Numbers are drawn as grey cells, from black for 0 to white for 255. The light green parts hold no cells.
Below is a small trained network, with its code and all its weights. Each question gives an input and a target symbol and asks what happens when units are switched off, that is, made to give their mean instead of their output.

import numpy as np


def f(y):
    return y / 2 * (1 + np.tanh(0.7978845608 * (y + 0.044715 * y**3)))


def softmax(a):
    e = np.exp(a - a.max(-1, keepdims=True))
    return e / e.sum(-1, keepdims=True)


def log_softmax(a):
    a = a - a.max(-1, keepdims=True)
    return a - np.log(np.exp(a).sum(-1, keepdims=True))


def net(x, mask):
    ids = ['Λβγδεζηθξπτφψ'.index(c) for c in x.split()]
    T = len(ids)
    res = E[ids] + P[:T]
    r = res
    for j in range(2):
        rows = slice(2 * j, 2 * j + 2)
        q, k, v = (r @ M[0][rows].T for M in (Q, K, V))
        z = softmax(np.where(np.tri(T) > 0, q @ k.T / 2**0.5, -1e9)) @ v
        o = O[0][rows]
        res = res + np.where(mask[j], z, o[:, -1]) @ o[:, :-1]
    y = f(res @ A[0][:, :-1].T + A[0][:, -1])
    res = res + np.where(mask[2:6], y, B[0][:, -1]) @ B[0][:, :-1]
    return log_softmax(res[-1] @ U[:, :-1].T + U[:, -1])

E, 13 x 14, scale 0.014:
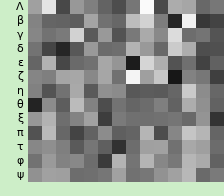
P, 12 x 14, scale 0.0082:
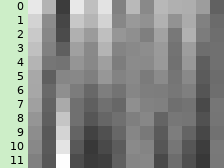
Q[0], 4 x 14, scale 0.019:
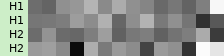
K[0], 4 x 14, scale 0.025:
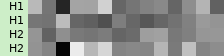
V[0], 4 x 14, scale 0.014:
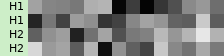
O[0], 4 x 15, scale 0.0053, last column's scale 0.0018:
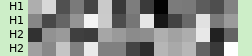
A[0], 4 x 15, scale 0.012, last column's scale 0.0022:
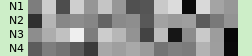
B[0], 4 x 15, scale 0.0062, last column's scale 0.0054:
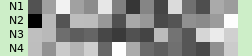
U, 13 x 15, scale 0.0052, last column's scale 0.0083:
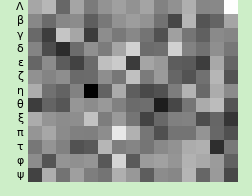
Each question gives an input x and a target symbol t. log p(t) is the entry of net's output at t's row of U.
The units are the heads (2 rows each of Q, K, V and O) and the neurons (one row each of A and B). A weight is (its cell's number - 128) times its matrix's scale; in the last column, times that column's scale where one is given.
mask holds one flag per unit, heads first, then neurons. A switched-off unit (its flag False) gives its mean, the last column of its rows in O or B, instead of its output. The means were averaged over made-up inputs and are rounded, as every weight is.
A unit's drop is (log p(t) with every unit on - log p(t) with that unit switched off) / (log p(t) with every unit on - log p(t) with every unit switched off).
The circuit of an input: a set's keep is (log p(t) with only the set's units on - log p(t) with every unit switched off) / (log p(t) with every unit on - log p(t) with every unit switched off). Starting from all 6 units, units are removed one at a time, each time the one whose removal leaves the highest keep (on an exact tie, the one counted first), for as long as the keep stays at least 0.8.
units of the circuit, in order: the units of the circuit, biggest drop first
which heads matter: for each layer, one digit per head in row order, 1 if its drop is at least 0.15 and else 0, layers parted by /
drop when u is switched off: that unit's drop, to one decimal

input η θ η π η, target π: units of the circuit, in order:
(H2, N4)
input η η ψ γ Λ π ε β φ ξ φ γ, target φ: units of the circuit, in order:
(H1)
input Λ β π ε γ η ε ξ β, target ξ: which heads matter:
01
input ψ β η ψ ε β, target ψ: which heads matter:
10
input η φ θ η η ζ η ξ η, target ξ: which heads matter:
01
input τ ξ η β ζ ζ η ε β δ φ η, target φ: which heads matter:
10
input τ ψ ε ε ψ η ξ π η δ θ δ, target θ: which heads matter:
11
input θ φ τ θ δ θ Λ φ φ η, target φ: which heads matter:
10
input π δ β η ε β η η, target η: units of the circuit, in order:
(H1, H2)
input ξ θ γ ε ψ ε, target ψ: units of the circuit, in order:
(H1, N2)
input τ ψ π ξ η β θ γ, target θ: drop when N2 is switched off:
-0.1
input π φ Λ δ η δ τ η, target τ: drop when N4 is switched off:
0.1
